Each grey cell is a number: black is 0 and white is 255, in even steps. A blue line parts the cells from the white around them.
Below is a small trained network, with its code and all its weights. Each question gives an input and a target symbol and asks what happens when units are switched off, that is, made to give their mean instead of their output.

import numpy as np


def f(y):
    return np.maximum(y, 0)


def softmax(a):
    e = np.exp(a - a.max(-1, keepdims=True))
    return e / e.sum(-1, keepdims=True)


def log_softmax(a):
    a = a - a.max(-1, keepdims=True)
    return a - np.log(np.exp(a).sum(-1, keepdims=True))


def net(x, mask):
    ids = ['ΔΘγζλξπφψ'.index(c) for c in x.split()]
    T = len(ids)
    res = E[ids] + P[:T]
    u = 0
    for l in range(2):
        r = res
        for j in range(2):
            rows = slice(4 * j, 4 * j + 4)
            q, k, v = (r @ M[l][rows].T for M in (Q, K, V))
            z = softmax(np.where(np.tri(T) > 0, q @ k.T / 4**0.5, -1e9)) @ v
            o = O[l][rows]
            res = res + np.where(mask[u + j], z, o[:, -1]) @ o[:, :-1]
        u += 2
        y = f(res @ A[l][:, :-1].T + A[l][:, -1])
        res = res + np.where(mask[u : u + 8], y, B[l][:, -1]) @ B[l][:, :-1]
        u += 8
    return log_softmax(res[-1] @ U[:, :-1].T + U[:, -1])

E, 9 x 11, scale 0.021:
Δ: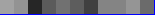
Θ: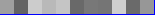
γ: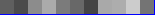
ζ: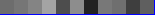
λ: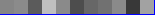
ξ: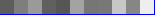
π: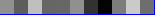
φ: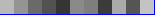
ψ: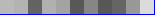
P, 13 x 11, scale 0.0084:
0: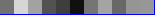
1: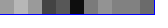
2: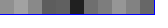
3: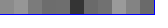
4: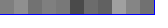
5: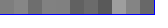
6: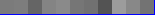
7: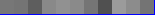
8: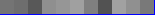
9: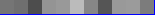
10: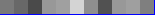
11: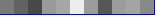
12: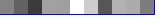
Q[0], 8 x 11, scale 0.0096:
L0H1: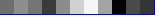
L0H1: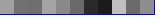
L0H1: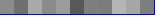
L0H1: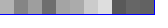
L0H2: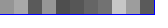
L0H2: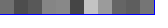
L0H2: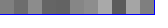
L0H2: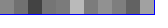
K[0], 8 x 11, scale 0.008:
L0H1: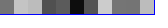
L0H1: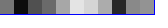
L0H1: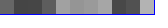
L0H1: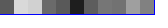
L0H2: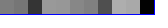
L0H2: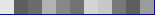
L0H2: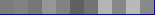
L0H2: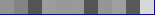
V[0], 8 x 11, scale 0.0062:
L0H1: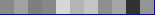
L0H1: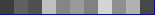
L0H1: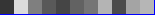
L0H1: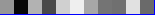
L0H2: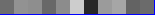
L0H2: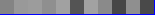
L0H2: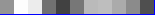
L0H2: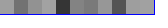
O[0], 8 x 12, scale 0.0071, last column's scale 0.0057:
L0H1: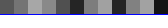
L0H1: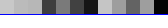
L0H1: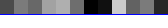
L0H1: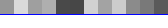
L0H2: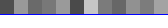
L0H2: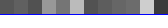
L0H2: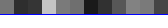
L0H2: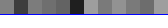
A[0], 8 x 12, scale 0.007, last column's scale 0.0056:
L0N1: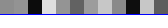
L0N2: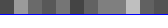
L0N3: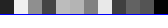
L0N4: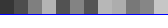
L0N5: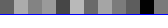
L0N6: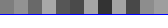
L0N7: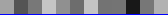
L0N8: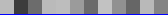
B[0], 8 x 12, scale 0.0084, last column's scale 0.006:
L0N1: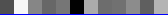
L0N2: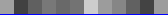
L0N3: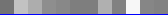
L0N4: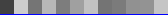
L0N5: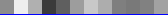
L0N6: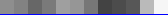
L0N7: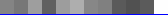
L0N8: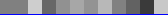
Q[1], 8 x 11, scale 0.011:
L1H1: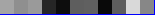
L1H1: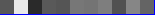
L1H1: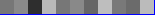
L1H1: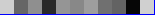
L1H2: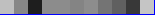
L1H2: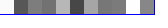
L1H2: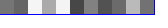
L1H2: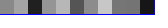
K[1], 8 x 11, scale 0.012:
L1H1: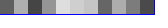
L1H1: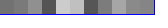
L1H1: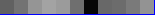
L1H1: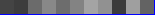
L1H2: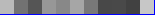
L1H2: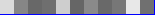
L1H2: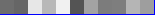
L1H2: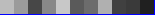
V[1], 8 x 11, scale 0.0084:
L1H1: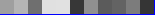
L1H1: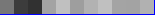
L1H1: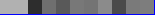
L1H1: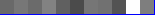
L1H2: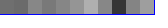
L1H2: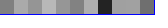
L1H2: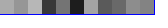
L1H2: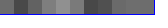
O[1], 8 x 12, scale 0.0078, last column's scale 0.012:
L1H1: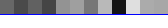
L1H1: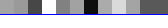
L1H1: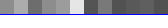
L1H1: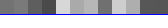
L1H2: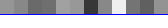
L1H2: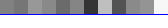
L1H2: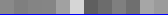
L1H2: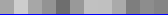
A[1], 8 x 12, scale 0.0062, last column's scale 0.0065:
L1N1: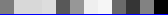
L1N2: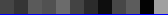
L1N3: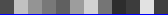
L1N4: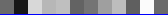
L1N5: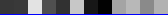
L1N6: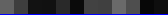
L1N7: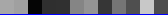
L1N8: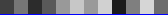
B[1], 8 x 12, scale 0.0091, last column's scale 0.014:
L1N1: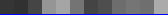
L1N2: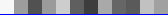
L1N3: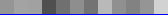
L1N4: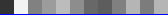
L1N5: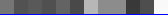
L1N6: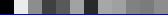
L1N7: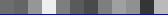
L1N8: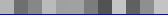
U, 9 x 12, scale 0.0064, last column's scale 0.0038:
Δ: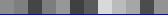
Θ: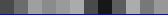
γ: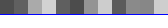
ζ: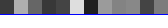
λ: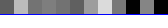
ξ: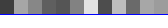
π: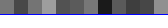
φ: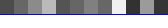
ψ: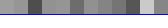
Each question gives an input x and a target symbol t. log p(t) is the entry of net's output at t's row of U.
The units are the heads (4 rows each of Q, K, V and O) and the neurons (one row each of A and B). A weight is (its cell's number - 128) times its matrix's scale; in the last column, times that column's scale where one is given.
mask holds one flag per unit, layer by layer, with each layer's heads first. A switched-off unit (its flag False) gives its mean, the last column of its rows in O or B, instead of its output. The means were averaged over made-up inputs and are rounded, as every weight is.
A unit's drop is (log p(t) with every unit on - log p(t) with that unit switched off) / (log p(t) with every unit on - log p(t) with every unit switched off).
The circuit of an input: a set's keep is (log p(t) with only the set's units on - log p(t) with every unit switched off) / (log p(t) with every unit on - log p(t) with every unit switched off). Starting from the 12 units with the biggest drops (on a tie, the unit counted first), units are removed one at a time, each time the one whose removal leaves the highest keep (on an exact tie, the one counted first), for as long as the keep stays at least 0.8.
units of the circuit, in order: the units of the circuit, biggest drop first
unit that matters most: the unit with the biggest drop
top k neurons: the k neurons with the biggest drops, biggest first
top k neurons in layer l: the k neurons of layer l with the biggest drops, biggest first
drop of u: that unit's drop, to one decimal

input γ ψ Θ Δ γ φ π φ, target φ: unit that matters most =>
L1N7
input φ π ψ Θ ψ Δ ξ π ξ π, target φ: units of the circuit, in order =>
(L1H1, L0H1)
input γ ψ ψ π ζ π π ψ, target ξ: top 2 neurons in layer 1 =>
(L1N2, L1N3)
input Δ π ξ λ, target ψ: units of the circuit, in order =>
(L0H1, L1N2)
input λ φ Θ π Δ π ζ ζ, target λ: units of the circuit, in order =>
(L1N2, L1H1)
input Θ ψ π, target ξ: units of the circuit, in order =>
(L0H1, L1H1)
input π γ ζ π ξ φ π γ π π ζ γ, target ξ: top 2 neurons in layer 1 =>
(L1N7, L1N1)
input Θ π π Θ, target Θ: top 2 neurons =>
(L1N5, L1N4)
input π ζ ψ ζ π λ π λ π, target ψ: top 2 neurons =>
(L0N1, L1N8)
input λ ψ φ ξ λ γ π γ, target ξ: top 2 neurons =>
(L0N4, L1N7)
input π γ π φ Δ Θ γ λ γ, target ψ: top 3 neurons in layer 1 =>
(L1N8, L1N2, L1N7)
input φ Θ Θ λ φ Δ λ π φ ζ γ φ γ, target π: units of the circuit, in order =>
(L1H1, L1N1)
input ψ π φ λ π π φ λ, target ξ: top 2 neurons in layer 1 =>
(L1N2, L1N7)
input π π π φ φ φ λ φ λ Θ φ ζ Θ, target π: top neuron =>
(L1N1)
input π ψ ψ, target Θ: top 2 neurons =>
(L1N5, L1N2)
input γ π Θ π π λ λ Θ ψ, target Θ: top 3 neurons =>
(L1N5, L1N2, L1N4)
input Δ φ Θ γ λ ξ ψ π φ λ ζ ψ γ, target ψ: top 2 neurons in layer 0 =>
(L0N1, L0N4)
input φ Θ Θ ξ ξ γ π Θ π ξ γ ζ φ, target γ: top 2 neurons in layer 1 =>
(L1N7, L1N5)
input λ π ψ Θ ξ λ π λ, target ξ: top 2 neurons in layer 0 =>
(L0N1, L0N4)
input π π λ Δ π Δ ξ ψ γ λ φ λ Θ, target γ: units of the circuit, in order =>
(L0H1)
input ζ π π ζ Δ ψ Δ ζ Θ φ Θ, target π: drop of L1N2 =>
0.0
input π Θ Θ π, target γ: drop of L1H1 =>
0.8
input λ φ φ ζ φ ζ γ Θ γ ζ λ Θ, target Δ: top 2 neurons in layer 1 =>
(L1N1, L1N8)
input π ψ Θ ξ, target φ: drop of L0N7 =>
0.2
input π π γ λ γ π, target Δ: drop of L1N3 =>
-0.1
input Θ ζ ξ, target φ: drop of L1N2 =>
-0.1
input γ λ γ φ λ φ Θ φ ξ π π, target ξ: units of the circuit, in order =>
(L0H1)
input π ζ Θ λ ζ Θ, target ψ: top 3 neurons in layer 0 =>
(L0N1, L0N7, L0N8)
